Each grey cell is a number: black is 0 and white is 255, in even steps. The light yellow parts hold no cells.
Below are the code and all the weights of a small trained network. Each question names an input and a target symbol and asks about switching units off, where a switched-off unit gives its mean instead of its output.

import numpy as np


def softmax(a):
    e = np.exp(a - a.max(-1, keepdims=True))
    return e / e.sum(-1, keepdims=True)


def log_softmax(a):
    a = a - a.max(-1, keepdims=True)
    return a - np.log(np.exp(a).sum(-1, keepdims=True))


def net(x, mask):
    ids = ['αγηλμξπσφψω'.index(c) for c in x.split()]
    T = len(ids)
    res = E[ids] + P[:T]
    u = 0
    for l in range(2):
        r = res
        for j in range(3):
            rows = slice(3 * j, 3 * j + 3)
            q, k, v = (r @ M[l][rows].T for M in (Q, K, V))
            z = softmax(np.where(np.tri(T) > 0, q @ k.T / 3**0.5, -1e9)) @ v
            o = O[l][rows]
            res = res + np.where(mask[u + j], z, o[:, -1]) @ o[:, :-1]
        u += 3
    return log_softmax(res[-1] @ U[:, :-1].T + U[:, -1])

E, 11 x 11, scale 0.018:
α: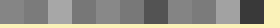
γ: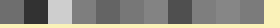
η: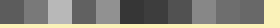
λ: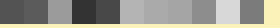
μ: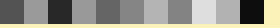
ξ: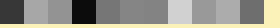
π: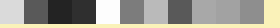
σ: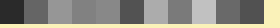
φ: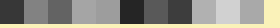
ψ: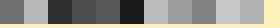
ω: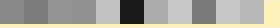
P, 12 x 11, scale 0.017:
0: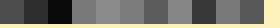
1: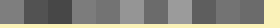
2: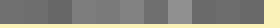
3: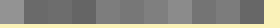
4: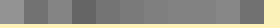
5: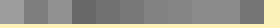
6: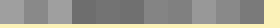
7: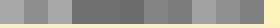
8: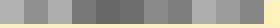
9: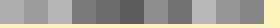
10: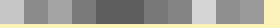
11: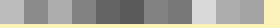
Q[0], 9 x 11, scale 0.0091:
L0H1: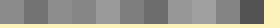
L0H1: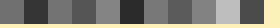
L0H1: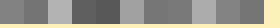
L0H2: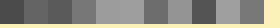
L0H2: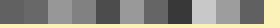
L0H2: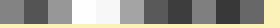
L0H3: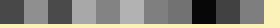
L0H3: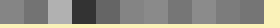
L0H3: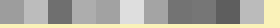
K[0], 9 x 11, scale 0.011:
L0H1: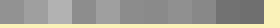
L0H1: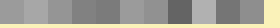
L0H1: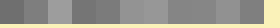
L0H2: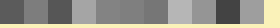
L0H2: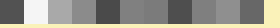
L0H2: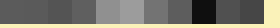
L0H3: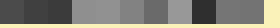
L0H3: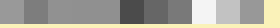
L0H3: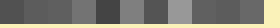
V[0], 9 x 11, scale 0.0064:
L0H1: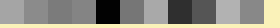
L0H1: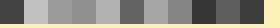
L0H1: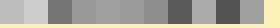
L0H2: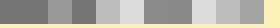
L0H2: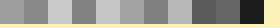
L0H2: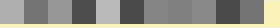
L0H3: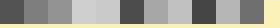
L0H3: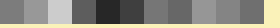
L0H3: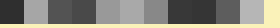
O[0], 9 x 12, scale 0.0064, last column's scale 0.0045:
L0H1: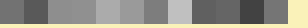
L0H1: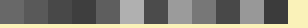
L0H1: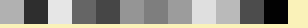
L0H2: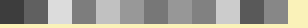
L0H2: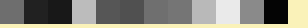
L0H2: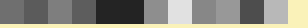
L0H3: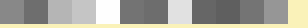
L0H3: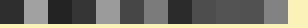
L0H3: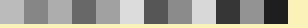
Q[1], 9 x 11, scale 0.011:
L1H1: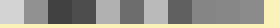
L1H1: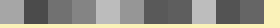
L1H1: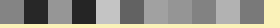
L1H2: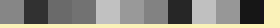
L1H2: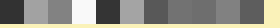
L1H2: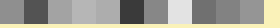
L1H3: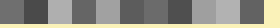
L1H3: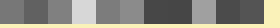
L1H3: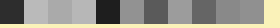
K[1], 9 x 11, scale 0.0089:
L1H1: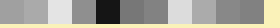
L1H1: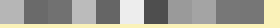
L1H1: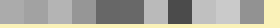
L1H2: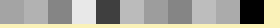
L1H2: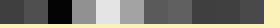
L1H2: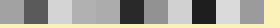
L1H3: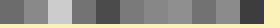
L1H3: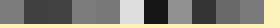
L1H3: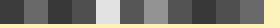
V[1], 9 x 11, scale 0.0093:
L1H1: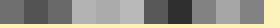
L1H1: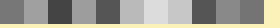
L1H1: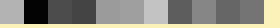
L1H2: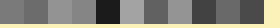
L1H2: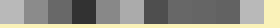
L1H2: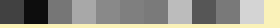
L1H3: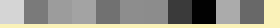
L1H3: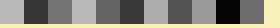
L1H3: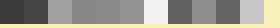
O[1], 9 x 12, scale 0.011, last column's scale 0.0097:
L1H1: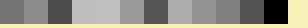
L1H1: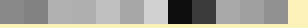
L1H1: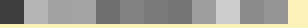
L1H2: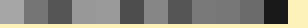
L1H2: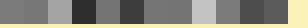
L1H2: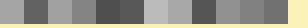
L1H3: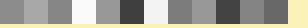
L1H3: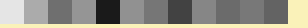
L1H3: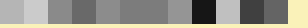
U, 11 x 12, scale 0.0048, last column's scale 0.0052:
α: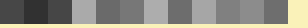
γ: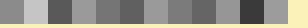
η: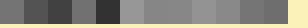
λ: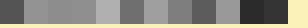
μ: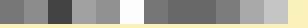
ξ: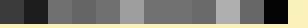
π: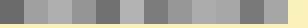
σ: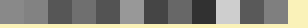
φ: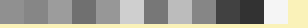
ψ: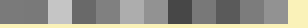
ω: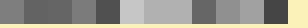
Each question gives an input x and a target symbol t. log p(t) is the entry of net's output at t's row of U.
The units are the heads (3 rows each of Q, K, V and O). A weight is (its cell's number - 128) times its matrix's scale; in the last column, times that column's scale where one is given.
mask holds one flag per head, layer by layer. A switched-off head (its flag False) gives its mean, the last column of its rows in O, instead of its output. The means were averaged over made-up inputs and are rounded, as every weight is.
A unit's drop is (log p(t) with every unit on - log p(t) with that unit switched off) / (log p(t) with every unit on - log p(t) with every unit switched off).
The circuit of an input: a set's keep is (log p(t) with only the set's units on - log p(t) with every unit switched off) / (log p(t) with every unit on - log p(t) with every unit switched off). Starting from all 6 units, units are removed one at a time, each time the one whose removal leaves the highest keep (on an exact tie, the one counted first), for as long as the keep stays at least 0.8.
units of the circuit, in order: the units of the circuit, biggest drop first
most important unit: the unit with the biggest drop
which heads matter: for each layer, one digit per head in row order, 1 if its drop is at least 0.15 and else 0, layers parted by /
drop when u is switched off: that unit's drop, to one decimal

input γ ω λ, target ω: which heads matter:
001 / 010
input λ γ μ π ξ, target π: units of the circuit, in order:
(L1H1, L0H3)
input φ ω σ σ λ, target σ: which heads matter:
000 / 001
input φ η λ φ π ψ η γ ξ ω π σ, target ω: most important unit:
L1H2
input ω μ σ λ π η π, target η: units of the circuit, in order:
(L0H3, L1H1, L1H3)
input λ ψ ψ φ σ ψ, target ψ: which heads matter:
010 / 100
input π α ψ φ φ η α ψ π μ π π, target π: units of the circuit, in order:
(L0H2, L0H1, L1H1)
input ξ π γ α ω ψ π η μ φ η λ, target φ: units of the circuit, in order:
(L1H1, L0H2)
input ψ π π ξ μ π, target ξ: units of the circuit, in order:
(L1H3, L0H3)
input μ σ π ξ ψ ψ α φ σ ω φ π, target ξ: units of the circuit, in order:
(L0H3, L1H3)
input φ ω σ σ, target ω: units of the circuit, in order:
(L1H2, L0H3)
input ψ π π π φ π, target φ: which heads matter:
001 / 100
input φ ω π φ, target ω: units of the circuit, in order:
(L0H3, L1H2)
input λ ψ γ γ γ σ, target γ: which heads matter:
000 / 001
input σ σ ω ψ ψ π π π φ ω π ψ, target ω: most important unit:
L0H1
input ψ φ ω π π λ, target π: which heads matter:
000 / 100
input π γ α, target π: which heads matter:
001 / 100
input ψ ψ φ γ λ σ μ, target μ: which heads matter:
000 / 010
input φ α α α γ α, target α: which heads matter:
010 / 001
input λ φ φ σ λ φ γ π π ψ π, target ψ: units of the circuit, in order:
(L1H1, L0H2)
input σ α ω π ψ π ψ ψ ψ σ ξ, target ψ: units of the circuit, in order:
(L1H1)
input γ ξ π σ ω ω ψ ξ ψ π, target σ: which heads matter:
001 / 001
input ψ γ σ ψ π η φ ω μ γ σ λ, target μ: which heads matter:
111 / 010
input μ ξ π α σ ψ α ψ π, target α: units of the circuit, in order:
(L0H3, L1H3)
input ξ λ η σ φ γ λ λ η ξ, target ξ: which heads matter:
011 / 001
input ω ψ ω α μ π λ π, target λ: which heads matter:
010 / 001
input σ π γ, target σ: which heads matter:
000 / 001
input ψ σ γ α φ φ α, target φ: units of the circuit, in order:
(L1H1)
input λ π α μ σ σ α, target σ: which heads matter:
101 / 001
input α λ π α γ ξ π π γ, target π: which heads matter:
100 / 100
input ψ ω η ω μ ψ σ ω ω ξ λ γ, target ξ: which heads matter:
010 / 001
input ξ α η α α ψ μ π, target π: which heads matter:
101 / 110
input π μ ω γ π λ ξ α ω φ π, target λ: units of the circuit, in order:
(L0H3, L1H3, L0H2)
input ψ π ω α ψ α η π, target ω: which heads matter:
011 / 010
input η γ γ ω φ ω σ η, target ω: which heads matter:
011 / 010
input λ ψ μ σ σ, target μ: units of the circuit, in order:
(L1H2)
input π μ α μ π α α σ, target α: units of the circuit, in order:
(L0H2, L1H3)
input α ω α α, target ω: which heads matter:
001 / 010
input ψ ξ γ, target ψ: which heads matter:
110 / 110
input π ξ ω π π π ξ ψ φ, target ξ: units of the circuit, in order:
(L1H3)
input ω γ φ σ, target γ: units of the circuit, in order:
(L1H3, L1H2)
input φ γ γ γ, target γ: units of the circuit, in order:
(L1H3, L1H2)
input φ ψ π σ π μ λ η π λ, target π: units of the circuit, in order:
(L1H1, L0H2)
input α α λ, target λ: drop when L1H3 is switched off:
0.4
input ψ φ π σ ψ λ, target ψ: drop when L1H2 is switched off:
0.1
